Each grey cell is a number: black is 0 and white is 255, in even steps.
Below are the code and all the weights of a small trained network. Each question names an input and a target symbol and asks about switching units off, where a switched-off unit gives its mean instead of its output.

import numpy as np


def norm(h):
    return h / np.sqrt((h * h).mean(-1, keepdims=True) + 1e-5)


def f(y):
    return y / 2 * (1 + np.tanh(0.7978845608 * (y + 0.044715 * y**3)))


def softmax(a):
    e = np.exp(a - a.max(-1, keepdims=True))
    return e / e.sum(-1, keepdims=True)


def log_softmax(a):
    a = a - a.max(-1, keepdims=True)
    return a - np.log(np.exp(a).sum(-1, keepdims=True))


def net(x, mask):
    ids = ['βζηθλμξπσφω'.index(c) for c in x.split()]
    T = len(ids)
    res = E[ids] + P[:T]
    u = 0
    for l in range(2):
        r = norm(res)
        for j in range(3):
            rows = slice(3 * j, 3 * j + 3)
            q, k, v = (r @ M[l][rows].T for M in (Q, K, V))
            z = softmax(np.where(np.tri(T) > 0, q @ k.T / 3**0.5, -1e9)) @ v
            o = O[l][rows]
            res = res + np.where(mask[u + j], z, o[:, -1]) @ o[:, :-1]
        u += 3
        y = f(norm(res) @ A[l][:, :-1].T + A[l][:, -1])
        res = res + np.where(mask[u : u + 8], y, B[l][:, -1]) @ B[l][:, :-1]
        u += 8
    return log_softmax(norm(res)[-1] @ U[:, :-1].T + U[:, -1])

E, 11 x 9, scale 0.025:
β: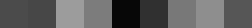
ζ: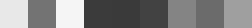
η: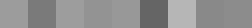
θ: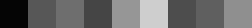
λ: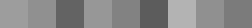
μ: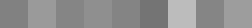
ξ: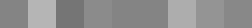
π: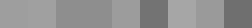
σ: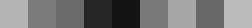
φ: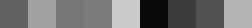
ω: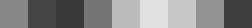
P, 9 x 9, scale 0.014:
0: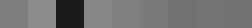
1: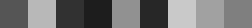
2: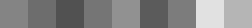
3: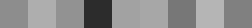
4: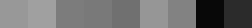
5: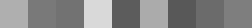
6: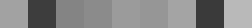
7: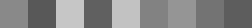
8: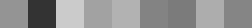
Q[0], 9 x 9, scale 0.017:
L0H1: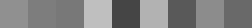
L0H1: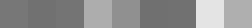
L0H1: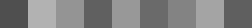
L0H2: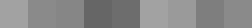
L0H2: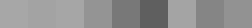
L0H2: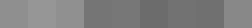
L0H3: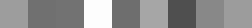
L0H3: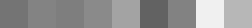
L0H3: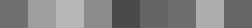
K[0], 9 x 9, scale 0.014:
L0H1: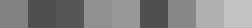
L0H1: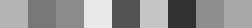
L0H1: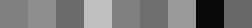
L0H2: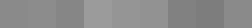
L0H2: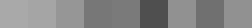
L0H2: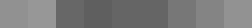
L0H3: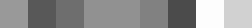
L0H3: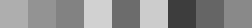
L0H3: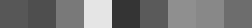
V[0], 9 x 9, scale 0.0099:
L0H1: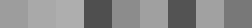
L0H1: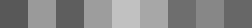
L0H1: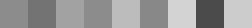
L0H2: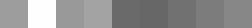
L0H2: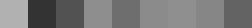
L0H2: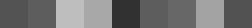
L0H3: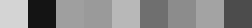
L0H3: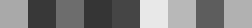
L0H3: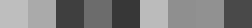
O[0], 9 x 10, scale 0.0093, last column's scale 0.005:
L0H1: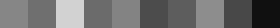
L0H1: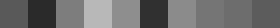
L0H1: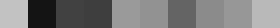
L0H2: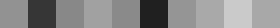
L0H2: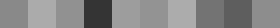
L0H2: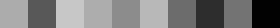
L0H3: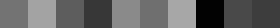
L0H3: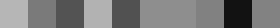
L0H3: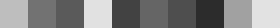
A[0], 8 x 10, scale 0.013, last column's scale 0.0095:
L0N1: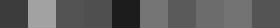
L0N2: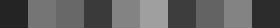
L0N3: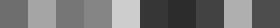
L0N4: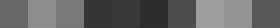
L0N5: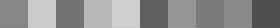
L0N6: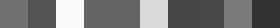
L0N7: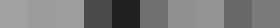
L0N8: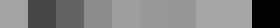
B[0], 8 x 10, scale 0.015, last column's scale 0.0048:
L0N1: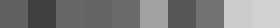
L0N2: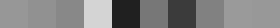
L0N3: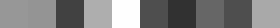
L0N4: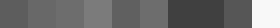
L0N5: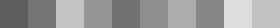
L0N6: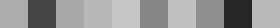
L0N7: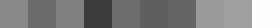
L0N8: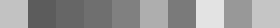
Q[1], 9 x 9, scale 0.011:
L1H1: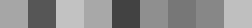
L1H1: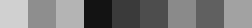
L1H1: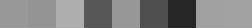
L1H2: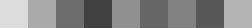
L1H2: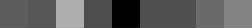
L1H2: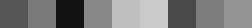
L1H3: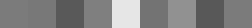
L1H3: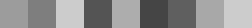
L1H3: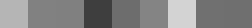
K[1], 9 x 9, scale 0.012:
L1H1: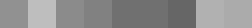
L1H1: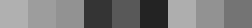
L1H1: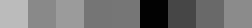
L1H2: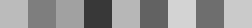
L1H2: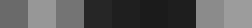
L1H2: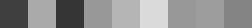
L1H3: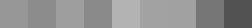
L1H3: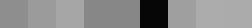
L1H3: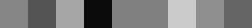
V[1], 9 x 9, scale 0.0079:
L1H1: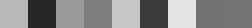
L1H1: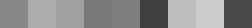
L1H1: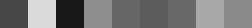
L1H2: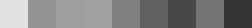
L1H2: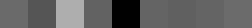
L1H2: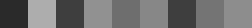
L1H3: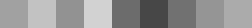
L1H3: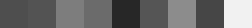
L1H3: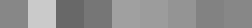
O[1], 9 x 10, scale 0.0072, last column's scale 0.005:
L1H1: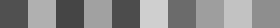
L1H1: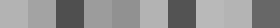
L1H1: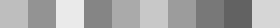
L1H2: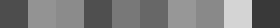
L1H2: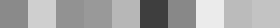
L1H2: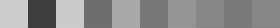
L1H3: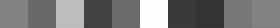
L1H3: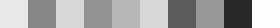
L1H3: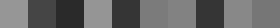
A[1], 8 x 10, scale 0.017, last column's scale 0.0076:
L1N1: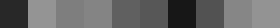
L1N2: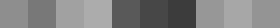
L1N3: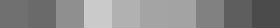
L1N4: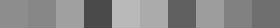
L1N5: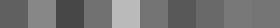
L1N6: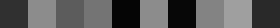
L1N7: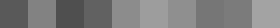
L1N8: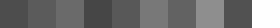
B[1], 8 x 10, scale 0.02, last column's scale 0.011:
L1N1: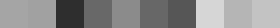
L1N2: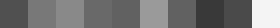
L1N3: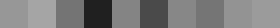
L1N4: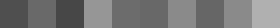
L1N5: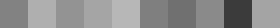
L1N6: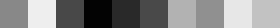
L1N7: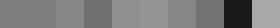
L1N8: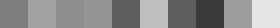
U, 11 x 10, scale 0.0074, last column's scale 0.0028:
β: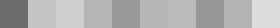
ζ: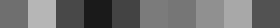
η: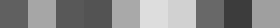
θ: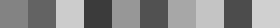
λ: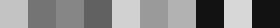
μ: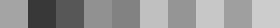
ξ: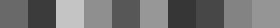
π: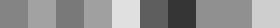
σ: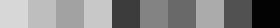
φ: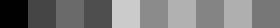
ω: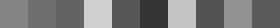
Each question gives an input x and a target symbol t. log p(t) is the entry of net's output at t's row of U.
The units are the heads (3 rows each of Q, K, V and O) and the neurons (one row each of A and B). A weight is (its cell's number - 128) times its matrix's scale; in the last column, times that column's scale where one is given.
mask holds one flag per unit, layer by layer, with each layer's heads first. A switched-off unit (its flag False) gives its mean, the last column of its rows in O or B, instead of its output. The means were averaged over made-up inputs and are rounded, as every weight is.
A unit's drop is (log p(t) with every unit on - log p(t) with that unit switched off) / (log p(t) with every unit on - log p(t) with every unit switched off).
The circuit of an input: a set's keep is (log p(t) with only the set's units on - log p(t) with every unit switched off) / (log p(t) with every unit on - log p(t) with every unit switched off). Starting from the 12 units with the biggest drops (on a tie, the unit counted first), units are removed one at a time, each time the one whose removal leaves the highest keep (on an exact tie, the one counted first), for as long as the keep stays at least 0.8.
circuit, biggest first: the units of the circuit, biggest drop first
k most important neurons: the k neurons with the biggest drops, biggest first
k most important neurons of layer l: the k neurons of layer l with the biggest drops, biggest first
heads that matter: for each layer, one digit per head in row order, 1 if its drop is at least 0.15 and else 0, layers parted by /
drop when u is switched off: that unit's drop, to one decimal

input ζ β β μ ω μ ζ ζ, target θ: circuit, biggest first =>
L0N6, L1N8
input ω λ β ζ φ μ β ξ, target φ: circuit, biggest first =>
L0H3, L1N4
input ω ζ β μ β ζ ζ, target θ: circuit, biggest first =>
L0N6, L1N8, L0H1
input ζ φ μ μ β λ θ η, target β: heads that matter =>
100 / 000
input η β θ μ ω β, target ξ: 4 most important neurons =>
L0N6, L0N1, L0N7, L1N6
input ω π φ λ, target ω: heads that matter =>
001 / 000
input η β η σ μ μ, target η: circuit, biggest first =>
L0H3, L1N7
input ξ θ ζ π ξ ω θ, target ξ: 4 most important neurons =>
L0N6, L0N2, L0N1, L1N6
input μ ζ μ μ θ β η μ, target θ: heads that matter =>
101 / 000
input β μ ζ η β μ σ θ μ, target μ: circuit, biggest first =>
L0N8, L1N6
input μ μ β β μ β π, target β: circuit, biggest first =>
L0H1, L0N5
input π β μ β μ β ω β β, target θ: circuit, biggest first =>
L0H2, L0N6, L1N3
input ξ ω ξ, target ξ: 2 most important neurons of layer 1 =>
L1N2, L1N6
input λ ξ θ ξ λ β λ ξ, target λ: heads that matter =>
001 / 000
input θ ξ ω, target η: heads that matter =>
010 / 000
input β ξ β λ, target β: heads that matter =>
100 / 000
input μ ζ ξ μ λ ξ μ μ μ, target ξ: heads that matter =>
001 / 000
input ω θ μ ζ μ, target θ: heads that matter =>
001 / 000
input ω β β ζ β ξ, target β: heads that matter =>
000 / 000
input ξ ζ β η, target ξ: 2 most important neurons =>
L1N2, L1N6
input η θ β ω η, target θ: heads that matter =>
101 / 000
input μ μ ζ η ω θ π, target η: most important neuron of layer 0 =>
L0N2
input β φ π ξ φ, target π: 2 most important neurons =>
L0N3, L1N1
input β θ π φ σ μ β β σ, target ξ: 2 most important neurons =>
L1N2, L1N6
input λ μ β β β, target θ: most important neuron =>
L0N6
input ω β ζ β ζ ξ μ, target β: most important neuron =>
L1N6
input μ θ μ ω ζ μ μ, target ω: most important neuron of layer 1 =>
L1N6
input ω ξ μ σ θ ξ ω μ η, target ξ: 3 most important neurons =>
L1N2, L1N6, L0N6
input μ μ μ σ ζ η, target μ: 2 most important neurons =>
L0N8, L1N6
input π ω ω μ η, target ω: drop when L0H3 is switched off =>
1.1
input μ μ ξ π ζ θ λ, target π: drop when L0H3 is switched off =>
1.0
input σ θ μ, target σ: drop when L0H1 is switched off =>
0.2
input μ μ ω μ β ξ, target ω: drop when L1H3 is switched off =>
0.1
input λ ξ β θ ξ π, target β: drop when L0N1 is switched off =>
0.0
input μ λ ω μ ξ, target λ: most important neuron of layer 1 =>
L1N6
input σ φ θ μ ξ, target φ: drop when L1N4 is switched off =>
0.3
